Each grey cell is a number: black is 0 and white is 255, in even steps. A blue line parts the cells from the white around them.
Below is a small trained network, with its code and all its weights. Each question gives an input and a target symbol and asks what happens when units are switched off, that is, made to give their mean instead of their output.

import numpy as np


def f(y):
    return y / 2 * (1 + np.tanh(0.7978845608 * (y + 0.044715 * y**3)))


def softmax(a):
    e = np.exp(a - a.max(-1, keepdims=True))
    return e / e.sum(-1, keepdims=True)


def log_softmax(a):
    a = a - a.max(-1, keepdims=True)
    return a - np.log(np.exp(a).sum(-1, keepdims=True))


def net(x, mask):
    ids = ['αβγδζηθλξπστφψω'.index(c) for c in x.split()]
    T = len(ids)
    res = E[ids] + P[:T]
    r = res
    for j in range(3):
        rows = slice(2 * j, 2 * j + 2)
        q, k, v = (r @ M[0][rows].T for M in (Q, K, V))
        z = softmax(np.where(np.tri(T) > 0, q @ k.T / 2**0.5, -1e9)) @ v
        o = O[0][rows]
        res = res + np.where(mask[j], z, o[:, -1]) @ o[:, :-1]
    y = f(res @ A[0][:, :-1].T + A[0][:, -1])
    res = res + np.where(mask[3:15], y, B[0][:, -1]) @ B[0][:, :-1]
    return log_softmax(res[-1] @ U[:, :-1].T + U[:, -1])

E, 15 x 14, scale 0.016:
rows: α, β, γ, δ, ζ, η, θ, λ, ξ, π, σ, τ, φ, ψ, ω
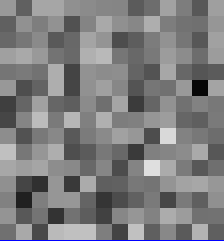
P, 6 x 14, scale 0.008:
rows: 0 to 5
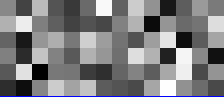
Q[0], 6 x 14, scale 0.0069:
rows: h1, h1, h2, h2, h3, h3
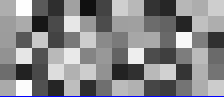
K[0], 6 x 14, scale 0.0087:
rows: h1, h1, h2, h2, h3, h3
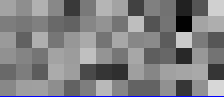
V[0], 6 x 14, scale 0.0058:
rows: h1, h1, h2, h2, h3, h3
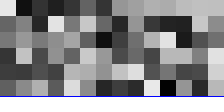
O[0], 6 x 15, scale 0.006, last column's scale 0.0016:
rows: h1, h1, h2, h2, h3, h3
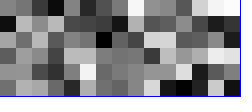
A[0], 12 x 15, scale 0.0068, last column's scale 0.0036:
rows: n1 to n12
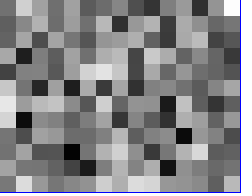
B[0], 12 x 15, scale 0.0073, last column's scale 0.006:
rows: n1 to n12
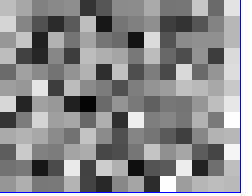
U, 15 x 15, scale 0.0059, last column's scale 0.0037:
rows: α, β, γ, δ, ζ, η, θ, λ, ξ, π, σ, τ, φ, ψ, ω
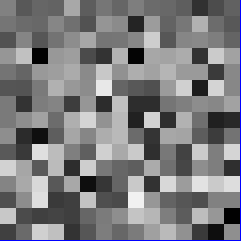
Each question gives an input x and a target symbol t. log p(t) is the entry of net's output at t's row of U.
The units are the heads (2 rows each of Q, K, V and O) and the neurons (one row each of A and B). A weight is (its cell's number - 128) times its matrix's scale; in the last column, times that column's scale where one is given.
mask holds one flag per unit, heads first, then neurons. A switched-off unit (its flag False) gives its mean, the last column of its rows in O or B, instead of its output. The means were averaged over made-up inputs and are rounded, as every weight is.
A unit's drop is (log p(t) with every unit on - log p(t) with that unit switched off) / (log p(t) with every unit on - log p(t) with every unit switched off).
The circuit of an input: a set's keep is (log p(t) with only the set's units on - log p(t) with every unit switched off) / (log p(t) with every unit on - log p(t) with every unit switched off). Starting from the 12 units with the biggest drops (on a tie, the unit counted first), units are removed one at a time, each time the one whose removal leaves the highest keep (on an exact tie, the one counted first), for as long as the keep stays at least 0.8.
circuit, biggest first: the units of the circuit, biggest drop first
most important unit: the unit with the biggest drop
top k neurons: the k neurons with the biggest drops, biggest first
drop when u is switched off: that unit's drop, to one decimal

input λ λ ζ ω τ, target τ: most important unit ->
n6
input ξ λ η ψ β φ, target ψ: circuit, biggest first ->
h1; n4
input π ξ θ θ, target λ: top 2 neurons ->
n5; n10
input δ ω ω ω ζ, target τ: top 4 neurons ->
n1; n6; n4; n11
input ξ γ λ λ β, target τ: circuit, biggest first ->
h2; n4
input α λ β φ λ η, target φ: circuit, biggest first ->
h3; n6
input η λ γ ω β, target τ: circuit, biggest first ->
h2; n11; n4
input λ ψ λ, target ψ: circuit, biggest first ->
h1; n4
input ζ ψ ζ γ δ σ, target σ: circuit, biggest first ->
h3; h1; n4; n9
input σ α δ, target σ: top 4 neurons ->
n9; n4; n8; n11
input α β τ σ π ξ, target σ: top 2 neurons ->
n9; n4
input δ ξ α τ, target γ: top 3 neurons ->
n3; n8; n10
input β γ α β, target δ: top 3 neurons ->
n3; n12; n11
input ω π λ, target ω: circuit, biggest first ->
h1
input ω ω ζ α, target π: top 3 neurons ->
n8; n7; n10
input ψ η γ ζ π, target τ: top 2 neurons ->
n6; n4
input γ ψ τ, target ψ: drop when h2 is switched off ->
0.1
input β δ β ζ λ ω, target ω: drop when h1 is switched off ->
0.9
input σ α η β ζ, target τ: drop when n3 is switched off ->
0.1
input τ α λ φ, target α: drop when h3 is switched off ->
0.2
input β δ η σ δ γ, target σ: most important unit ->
h3
